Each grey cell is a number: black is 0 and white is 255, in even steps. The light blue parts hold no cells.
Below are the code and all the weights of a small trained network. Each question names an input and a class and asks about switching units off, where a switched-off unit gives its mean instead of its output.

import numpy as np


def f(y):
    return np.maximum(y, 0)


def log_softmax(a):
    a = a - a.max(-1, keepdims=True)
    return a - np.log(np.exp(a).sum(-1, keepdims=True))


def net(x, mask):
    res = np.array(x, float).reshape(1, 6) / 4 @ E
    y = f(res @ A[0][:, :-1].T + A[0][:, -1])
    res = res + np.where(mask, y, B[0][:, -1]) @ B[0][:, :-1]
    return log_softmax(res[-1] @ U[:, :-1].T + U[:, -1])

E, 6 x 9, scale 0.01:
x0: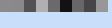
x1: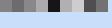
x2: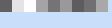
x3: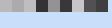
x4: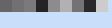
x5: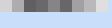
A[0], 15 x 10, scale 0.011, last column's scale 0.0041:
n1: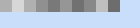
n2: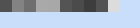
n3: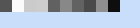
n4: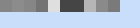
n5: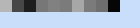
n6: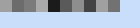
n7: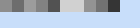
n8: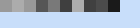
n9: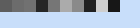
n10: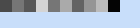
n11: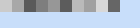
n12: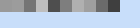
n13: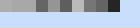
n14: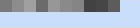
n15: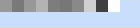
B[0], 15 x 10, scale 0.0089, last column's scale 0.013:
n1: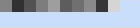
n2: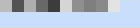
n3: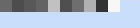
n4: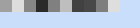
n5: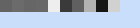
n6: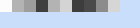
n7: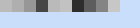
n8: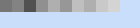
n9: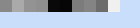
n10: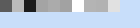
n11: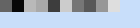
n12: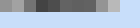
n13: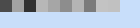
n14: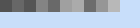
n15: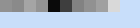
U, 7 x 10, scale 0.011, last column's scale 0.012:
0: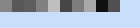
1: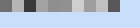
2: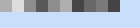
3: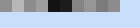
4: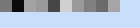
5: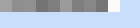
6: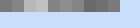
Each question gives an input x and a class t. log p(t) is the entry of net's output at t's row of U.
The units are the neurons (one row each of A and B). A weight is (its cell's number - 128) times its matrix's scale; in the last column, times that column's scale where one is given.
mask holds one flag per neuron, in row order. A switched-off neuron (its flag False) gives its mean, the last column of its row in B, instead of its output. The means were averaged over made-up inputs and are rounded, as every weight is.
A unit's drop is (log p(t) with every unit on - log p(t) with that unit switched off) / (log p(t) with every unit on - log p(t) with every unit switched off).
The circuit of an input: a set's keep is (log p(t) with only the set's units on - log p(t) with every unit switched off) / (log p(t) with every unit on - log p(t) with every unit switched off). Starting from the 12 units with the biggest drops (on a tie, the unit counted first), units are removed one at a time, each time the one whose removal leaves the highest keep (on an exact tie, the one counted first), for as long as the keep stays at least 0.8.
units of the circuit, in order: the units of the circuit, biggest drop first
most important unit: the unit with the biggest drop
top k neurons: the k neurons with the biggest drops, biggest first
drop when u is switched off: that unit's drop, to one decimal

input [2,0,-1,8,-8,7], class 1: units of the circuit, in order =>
n13
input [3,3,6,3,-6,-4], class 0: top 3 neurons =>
n3; n9; n11
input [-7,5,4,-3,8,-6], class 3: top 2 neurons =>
n9; n6
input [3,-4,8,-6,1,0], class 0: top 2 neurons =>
n3; n1
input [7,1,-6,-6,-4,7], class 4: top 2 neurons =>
n11; n3
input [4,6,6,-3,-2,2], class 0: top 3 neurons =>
n3; n1; n4
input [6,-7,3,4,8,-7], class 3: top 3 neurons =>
n9; n6; n7
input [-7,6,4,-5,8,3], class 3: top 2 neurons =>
n9; n6
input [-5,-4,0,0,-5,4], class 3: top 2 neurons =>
n15; n6
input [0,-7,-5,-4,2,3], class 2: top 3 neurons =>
n4; n3; n1
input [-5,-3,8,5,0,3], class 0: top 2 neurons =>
n1; n3
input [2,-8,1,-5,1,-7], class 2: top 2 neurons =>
n4; n11
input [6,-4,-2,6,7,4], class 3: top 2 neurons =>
n9; n10
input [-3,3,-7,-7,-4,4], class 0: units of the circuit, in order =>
n5
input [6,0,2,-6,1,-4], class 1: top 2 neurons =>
n10; n11
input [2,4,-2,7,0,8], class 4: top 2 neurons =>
n11; n10
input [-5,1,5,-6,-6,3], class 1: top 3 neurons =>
n10; n9; n5
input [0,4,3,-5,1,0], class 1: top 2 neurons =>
n10; n4
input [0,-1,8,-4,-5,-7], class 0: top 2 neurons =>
n3; n11
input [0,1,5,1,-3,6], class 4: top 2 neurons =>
n11; n5
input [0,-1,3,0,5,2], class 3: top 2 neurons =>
n9; n5
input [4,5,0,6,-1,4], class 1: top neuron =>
n8
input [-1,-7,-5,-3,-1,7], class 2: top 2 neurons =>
n4; n2
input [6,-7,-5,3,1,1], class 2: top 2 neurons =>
n4; n3
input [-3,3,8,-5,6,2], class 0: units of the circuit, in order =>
n3; n1
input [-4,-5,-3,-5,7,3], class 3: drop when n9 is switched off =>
0.8
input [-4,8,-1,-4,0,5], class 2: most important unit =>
n7
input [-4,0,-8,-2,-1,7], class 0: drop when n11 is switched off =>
-0.1
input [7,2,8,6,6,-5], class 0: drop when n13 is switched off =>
0.0
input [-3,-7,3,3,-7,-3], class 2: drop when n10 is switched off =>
0.1
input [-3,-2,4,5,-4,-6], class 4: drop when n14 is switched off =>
0.3
